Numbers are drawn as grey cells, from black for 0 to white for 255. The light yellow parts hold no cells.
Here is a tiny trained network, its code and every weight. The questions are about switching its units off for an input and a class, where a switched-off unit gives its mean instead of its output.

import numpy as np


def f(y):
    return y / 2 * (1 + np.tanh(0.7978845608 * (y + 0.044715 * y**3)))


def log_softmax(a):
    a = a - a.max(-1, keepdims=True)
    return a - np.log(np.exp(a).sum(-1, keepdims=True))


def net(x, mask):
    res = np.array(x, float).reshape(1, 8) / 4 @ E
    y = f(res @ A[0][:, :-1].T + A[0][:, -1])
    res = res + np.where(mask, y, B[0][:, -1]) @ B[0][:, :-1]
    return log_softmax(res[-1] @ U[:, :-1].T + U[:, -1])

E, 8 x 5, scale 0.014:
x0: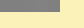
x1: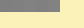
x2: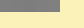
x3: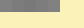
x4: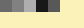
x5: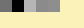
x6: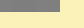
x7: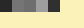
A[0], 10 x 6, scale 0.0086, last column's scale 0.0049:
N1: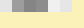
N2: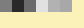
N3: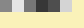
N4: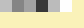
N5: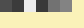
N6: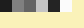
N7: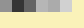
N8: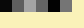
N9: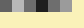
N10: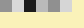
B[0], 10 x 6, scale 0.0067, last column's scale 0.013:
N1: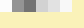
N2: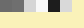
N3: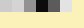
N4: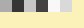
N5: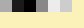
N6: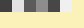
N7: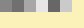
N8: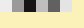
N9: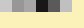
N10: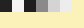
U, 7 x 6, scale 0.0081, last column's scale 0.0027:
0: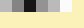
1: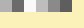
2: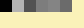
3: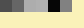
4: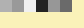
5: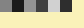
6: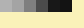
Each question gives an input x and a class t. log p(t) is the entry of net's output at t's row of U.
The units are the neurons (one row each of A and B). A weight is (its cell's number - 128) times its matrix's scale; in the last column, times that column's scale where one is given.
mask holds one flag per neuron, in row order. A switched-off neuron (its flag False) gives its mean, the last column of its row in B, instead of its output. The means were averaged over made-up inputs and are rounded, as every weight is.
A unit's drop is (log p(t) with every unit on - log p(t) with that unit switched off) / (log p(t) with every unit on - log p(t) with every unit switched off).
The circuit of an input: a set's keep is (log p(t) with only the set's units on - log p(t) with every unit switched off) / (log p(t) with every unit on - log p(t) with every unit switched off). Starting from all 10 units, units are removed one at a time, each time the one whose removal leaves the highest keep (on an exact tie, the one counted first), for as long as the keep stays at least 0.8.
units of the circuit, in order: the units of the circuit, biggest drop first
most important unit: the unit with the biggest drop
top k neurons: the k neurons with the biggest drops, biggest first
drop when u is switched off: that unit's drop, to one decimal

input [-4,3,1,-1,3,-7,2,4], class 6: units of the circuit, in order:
N3
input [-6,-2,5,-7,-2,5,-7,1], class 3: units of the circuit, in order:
N1, N2
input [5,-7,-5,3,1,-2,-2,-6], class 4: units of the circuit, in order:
N5, N8
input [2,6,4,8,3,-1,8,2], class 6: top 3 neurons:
N1, N10, N4
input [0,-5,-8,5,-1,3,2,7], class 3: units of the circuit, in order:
N10, N1
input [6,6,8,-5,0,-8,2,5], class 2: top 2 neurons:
N10, N6
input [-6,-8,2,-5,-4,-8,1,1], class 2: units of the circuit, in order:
N10, N8
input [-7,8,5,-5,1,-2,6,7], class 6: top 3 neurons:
N8, N10, N5
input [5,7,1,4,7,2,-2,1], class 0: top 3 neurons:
N5, N8, N2
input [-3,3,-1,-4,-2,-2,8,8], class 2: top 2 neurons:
N6, N1
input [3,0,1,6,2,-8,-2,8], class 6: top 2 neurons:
N3, N9
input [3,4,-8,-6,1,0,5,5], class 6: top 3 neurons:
N10, N1, N8
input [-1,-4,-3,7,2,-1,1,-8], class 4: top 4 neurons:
N5, N4, N8, N10
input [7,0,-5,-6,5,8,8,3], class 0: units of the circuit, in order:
N8
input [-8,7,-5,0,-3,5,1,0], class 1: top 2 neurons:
N6, N10
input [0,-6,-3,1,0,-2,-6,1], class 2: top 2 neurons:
N1, N8
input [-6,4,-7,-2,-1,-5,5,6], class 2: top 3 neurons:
N10, N6, N1
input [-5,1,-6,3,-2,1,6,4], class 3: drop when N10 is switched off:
0.2
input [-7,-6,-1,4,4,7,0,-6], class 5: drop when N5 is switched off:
0.1
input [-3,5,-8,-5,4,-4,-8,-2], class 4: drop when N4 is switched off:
0.0
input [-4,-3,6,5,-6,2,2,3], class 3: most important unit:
N2
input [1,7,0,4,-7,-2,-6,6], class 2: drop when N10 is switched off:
0.1
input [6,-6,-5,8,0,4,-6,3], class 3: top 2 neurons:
N1, N10
